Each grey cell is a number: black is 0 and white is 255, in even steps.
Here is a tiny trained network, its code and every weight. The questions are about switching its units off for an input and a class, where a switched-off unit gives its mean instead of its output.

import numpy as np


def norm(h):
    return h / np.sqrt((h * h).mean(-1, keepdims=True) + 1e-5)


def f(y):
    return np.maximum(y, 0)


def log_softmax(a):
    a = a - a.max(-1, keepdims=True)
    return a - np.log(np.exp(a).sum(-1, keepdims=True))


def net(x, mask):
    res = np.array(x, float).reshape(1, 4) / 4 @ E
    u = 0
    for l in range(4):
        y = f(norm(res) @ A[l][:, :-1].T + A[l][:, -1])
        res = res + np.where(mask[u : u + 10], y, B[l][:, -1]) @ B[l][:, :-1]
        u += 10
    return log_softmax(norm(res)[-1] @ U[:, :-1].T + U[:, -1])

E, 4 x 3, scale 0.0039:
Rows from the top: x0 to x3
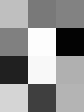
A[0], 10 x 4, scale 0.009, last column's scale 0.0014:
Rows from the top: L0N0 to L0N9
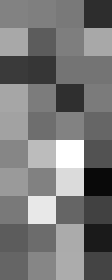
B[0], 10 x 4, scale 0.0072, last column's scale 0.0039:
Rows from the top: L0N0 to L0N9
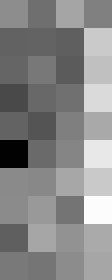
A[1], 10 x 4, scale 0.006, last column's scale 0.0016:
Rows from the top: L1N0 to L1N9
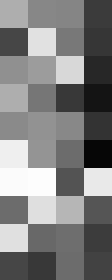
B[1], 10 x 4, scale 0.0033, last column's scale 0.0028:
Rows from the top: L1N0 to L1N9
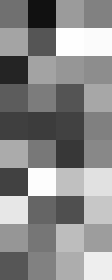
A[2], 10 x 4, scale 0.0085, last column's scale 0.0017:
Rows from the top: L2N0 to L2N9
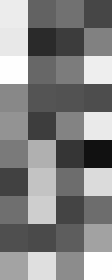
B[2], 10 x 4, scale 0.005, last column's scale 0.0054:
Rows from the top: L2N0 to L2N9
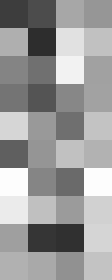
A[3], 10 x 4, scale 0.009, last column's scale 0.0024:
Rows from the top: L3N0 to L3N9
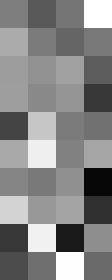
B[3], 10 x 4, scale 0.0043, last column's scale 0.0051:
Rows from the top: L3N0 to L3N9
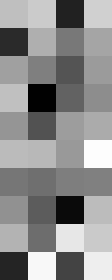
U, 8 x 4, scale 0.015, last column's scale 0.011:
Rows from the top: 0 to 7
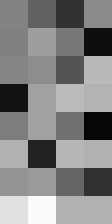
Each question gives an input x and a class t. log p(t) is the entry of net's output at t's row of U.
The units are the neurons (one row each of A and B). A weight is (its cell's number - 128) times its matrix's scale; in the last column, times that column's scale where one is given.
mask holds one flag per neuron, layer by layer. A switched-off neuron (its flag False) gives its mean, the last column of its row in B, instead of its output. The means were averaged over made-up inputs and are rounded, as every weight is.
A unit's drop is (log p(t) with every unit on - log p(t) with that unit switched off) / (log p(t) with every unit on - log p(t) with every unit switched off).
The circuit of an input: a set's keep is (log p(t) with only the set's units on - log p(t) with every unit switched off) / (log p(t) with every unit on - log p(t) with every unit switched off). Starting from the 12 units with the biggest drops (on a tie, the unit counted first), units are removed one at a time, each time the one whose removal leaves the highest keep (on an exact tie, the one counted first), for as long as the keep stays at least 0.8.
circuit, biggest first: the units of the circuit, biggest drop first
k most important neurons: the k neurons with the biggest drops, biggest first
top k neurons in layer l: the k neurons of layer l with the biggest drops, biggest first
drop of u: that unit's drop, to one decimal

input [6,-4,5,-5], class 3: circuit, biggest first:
L0N5
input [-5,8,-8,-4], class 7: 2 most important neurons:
L0N5, L3N8
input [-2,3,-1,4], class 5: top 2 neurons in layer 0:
L0N5, L0N8
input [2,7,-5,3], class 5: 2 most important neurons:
L2N1, L3N9
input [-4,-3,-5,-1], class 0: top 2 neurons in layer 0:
L0N2, L0N1
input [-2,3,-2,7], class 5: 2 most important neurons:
L0N5, L2N1
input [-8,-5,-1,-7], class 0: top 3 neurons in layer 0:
L0N2, L0N5, L0N6
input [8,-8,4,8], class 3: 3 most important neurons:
L3N9, L0N5, L2N6
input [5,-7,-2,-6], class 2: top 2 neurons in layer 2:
L2N6, L2N1
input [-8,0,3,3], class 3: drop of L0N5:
0.2
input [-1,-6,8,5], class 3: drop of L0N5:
0.1
